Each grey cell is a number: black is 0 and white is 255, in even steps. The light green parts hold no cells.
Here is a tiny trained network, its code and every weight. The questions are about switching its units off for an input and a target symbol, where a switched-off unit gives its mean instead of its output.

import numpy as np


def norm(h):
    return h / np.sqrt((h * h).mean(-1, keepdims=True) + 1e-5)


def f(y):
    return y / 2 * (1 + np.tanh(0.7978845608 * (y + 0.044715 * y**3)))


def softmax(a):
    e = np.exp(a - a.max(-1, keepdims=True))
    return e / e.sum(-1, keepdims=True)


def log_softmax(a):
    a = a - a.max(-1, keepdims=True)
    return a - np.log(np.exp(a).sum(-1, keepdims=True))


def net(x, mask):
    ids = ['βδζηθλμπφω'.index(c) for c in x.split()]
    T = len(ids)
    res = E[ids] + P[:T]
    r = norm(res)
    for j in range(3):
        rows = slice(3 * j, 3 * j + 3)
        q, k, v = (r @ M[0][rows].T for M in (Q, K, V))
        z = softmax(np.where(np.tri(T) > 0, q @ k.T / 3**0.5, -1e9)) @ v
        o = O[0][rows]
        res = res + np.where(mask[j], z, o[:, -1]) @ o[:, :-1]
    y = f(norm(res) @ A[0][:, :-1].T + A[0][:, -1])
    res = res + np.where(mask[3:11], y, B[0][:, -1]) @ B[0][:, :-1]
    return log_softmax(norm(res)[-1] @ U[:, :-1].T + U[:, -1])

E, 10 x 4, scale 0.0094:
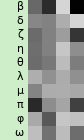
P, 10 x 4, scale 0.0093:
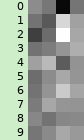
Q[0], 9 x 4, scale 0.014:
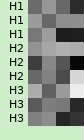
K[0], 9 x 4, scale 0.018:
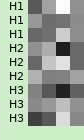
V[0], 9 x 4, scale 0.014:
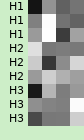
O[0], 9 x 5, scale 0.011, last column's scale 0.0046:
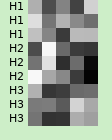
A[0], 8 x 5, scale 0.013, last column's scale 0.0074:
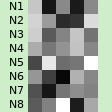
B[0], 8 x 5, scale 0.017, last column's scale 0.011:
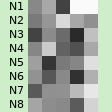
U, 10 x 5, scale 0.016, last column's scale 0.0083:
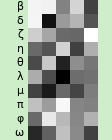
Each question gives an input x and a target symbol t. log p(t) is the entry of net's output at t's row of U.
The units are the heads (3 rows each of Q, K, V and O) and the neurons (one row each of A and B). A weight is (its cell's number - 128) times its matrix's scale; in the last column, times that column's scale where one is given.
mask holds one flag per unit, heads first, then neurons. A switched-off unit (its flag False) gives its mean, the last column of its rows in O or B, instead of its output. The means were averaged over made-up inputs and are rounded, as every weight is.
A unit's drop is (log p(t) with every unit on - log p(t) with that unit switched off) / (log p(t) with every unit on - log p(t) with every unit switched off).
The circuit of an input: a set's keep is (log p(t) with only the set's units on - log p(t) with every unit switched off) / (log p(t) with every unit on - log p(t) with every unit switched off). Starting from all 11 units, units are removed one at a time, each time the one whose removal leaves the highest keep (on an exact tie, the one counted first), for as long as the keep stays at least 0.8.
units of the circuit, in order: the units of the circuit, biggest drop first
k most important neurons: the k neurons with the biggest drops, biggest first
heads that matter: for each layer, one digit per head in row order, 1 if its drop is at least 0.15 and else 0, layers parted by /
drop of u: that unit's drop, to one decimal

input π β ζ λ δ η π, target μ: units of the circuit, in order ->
H3; N1
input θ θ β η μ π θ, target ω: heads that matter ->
010
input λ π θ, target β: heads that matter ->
111
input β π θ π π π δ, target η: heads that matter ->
001
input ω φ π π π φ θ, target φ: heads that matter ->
111
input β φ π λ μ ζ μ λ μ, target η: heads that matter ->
001
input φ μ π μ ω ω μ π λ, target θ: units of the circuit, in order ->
H2
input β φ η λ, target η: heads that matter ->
001
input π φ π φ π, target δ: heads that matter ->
110
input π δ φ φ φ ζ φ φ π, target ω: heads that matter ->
101
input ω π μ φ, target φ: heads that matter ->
111
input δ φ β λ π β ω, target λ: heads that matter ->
011
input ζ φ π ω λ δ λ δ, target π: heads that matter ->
011
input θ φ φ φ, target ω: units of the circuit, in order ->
N1; N5
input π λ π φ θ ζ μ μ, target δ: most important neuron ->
N1
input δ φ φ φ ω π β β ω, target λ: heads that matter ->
111
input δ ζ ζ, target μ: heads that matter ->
001
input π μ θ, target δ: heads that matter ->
111
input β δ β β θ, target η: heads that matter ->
001
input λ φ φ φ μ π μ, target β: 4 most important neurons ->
N5; N3; N7; N1
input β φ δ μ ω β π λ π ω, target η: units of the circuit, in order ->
H3; N1
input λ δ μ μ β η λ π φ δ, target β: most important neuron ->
N5
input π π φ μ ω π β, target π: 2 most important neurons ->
N5; N8
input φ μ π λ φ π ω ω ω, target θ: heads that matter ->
010
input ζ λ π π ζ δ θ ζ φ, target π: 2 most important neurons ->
N5; N8
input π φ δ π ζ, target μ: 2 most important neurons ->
N6; N3
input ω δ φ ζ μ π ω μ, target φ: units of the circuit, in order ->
H3
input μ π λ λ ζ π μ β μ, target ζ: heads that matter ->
110
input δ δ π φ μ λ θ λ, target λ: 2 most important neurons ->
N6; N1
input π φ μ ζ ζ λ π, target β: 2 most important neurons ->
N1; N5
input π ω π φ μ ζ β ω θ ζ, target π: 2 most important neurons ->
N8; N5
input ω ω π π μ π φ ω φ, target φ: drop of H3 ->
1.0
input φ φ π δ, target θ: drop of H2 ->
0.6
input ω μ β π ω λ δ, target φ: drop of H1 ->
0.2
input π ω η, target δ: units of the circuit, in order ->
H1
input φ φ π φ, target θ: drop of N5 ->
0.0
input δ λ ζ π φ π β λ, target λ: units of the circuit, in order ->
H2; N5
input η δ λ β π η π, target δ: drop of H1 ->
0.2
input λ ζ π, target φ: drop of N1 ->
0.3
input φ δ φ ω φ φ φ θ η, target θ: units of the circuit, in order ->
H2
